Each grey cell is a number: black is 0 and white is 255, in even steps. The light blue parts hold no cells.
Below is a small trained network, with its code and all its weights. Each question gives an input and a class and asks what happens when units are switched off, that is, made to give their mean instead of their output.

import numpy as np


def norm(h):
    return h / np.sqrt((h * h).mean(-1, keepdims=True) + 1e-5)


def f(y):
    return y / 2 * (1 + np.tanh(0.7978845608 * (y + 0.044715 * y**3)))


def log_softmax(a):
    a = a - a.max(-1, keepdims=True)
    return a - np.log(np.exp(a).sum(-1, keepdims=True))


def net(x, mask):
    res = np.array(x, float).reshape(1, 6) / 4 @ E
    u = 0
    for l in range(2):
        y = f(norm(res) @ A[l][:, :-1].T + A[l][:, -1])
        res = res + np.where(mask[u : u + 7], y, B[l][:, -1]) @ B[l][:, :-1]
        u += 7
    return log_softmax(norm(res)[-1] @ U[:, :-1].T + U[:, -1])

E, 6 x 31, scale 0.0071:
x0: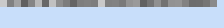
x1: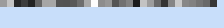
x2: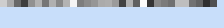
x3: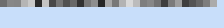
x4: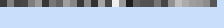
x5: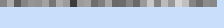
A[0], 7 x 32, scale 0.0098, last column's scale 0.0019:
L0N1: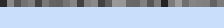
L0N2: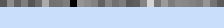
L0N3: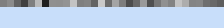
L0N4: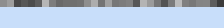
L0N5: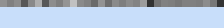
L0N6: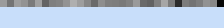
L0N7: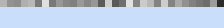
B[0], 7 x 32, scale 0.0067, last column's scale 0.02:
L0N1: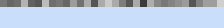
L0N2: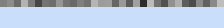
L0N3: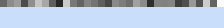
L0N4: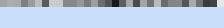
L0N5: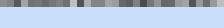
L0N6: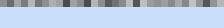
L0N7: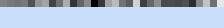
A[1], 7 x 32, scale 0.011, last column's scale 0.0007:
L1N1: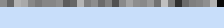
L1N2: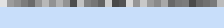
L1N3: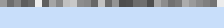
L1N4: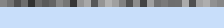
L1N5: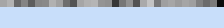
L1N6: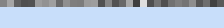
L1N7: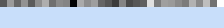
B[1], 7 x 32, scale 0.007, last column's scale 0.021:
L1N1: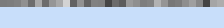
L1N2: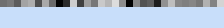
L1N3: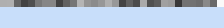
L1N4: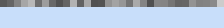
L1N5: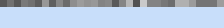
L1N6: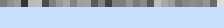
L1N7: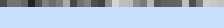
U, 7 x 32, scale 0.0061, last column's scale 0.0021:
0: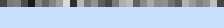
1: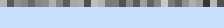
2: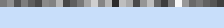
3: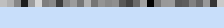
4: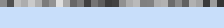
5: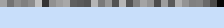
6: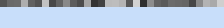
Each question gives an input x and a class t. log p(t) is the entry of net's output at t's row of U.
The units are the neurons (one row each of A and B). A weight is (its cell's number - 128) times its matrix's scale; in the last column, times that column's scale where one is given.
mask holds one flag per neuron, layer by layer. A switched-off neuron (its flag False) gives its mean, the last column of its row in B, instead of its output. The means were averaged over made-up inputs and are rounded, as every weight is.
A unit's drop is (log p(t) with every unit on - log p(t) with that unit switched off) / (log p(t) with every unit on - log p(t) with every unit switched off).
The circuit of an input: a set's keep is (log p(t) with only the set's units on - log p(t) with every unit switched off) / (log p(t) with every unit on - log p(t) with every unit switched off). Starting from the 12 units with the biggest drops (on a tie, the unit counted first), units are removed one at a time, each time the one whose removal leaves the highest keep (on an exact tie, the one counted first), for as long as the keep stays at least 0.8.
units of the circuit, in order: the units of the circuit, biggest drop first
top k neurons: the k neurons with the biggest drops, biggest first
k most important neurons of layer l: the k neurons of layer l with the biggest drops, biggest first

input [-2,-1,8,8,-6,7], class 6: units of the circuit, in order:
(L0N7)
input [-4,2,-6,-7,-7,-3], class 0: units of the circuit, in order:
(L0N7, L1N7, L1N1)
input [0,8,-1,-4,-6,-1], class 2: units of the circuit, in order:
(L0N3, L1N5)
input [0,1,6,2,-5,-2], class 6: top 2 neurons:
(L0N7, L0N3)
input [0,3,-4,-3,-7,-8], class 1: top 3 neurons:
(L0N3, L0N7, L0N6)
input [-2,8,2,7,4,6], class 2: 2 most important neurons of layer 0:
(L0N4, L0N3)
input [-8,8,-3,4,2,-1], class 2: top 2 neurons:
(L0N4, L0N7)
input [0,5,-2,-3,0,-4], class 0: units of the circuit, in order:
(L1N7, L0N5, L1N2)
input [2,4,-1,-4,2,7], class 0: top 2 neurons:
(L0N2, L1N7)
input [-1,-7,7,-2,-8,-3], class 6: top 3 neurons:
(L0N7, L0N4, L0N3)
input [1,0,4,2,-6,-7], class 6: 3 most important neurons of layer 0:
(L0N4, L0N7, L0N3)
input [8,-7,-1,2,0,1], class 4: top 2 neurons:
(L0N4, L1N3)
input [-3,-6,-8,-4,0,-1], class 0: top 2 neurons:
(L1N7, L0N7)
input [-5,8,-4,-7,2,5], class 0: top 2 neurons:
(L1N7, L0N4)
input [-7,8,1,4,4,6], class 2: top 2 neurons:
(L0N4, L1N5)
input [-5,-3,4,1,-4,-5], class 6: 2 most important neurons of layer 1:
(L1N3, L1N6)
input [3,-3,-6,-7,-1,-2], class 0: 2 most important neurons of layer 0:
(L0N5, L0N4)
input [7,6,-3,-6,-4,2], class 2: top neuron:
(L1N5)
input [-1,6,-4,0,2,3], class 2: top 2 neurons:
(L0N4, L0N7)
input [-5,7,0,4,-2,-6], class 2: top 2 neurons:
(L0N4, L0N3)
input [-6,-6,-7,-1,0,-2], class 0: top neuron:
(L0N7)
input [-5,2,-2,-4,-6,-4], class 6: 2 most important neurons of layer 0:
(L0N3, L0N4)
